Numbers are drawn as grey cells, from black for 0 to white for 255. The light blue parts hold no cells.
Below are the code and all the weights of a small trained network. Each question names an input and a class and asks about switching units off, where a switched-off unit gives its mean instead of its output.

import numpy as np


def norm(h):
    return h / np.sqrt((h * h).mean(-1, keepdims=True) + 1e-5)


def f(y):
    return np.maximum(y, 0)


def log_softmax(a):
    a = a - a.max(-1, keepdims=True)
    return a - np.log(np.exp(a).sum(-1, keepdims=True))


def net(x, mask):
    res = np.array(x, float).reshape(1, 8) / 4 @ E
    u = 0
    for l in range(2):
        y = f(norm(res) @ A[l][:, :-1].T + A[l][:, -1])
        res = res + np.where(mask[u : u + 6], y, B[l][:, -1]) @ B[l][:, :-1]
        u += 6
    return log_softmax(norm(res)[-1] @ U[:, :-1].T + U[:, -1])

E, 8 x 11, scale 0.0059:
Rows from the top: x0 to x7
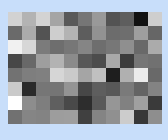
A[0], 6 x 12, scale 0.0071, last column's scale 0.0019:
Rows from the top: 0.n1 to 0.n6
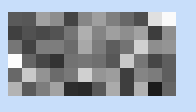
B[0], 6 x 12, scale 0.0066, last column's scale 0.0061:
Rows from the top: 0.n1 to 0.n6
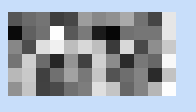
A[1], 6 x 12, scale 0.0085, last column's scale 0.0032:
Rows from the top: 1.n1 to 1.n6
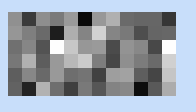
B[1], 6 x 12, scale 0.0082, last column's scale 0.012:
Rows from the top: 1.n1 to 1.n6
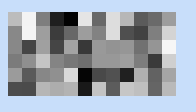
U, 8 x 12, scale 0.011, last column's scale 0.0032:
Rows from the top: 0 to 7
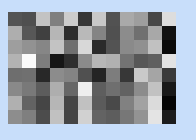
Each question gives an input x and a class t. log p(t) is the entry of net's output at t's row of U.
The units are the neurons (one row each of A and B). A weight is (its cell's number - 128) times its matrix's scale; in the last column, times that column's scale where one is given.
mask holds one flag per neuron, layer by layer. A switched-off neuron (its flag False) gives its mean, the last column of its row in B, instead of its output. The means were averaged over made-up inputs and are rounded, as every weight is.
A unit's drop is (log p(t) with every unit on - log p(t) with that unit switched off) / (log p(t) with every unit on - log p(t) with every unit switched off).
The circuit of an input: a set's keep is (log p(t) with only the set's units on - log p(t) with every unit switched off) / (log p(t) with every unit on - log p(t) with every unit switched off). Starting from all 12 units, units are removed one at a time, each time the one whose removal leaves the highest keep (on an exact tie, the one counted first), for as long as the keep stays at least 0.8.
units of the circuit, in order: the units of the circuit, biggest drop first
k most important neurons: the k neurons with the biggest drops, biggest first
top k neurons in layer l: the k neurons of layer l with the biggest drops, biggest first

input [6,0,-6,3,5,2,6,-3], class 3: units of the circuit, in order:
0.n6
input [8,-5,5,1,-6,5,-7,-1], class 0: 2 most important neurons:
1.n6, 0.n6
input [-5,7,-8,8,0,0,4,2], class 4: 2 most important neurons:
0.n6, 1.n6
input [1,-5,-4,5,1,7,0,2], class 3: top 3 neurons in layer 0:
0.n2, 0.n6, 0.n3
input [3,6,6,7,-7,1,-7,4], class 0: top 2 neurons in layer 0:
0.n4, 0.n6
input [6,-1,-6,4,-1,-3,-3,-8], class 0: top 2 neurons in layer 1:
1.n6, 1.n1
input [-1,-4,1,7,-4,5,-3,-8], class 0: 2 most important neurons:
1.n6, 0.n4
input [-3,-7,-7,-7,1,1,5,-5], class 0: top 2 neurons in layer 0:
0.n2, 0.n3
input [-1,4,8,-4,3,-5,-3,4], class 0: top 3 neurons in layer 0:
0.n6, 0.n4, 0.n1
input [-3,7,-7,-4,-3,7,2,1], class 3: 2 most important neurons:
0.n6, 1.n1
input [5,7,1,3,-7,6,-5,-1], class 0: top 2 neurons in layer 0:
0.n4, 0.n6
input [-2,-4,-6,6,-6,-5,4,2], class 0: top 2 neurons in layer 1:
1.n6, 1.n2
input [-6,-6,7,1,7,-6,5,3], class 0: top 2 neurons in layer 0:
0.n6, 0.n2
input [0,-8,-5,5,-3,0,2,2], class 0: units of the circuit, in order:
1.n6
